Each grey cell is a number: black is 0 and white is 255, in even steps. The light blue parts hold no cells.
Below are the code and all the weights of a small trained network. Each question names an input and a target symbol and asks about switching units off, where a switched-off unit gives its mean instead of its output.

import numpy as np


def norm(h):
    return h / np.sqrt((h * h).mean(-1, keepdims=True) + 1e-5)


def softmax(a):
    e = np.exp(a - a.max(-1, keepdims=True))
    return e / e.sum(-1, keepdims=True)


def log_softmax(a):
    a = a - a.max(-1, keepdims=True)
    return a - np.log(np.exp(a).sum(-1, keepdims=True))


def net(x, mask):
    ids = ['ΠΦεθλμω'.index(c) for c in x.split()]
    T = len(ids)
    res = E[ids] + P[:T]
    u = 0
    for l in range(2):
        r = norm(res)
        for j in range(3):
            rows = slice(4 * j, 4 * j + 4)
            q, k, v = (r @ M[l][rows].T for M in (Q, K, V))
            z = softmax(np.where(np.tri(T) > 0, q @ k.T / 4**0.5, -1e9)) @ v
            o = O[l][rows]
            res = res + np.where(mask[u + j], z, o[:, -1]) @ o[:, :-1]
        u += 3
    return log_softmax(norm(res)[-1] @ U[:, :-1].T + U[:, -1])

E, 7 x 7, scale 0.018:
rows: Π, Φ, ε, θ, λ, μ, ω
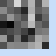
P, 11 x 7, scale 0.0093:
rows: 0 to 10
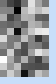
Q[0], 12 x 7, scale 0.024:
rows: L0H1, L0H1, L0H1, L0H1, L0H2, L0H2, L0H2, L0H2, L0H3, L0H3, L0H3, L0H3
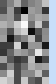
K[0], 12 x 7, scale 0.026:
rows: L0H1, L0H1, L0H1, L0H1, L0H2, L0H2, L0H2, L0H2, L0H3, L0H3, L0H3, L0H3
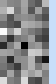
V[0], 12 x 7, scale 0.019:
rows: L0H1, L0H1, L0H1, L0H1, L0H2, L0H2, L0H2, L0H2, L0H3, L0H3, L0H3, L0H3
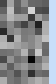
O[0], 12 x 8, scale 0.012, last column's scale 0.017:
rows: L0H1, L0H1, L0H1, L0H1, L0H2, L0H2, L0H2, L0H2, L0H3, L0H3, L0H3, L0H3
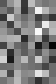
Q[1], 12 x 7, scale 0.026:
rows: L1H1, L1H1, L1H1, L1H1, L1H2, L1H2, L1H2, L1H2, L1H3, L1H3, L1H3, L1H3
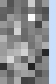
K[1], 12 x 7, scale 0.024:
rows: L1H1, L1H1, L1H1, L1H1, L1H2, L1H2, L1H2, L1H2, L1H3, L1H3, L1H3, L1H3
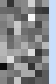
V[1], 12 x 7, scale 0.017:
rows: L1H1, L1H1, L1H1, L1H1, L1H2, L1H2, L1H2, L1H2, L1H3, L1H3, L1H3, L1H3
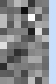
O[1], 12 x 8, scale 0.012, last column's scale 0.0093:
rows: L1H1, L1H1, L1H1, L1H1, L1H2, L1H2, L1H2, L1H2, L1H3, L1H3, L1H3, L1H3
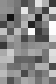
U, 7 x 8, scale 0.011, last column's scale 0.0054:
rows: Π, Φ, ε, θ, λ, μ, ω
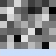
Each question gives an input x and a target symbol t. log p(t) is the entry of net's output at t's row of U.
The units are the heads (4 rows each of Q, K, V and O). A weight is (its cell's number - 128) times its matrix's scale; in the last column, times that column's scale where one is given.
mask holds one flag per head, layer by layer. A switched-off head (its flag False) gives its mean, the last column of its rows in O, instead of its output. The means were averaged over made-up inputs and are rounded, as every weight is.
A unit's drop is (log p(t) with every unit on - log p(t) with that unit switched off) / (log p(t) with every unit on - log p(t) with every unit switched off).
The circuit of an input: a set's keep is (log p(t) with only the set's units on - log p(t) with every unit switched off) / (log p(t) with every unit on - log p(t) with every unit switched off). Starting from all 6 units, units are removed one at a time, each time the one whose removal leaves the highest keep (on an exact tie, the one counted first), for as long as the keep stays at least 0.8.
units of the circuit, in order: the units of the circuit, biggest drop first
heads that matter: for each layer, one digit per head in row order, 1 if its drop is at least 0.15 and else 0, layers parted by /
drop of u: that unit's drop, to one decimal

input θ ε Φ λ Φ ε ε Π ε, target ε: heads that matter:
101 / 000
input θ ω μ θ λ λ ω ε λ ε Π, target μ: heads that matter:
010 / 000
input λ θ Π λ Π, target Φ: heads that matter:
101 / 000
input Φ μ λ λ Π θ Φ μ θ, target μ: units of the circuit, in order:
L0H1, L1H2
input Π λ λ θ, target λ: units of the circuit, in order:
L0H1
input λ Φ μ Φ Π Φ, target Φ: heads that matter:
101 / 101
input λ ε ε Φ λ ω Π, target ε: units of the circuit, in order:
L0H2, L1H1
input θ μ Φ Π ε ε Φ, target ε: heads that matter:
100 / 000
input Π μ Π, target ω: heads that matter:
011 / 000
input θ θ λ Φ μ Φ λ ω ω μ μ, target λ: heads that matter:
010 / 000
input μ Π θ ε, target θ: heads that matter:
110 / 000
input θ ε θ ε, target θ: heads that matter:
100 / 000
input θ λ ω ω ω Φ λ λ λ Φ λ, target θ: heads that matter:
001 / 000
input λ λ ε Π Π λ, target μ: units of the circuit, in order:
L0H2
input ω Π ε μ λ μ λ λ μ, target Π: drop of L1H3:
0.1
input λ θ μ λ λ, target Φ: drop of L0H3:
0.1
